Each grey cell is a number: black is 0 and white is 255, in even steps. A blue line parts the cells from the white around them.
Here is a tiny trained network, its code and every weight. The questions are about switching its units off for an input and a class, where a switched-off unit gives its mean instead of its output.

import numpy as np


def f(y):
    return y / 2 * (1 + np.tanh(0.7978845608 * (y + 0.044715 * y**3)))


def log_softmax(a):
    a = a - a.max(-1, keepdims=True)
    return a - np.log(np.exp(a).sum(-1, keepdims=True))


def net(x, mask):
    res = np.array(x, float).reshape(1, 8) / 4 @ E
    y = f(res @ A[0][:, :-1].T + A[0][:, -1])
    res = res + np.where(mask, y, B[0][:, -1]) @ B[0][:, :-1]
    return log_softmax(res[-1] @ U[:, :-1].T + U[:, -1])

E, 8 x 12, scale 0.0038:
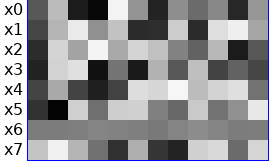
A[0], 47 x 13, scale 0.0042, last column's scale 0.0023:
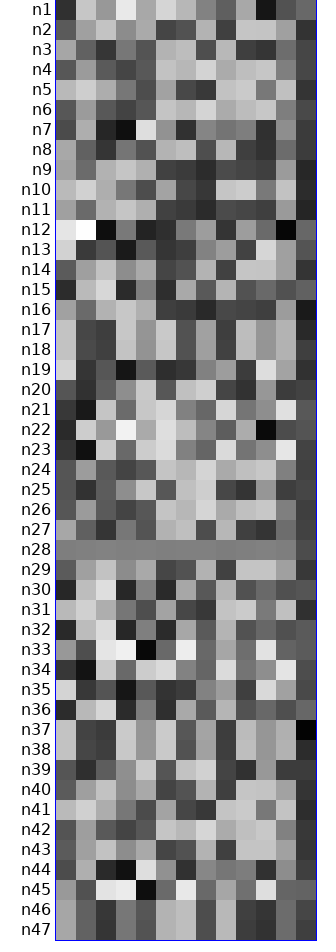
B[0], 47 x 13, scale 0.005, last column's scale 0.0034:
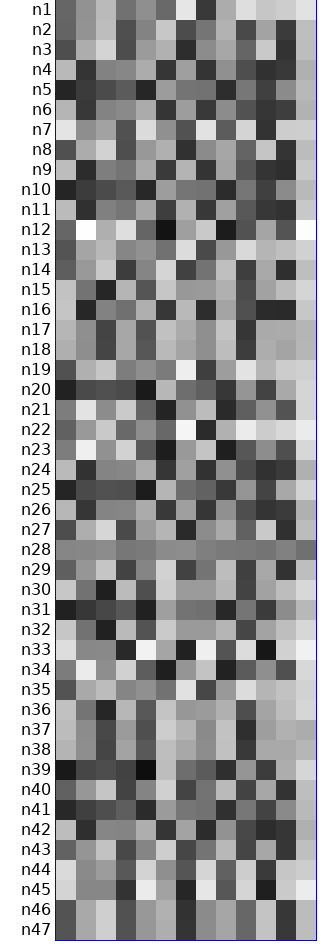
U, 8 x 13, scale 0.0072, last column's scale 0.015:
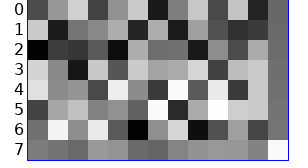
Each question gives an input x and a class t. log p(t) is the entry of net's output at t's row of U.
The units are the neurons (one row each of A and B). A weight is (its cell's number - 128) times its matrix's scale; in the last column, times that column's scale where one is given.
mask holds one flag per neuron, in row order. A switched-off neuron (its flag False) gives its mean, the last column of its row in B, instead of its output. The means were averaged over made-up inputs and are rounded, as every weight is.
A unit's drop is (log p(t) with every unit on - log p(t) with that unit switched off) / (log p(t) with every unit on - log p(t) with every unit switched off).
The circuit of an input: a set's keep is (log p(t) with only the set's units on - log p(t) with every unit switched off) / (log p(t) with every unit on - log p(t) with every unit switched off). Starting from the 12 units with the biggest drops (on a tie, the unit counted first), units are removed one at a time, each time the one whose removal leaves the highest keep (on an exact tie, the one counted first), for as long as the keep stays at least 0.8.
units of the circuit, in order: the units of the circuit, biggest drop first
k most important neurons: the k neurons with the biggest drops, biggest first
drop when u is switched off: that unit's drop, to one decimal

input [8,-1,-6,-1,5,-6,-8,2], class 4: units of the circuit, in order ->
n7
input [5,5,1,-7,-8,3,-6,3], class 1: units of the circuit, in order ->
n16, n9
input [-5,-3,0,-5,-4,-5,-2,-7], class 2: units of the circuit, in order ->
n39, n20
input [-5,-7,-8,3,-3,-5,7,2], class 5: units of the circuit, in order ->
n19, n35
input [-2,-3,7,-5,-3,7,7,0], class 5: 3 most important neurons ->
n22, n1, n12
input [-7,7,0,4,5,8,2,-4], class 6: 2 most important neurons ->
n23, n34
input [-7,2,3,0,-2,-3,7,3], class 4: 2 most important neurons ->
n33, n45
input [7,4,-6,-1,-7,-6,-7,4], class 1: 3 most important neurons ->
n16, n9, n11
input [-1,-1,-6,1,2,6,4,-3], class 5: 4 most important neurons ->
n19, n35, n13, n12
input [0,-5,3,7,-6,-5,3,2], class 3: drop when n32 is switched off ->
0.3
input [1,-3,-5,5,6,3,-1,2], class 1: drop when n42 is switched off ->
0.2
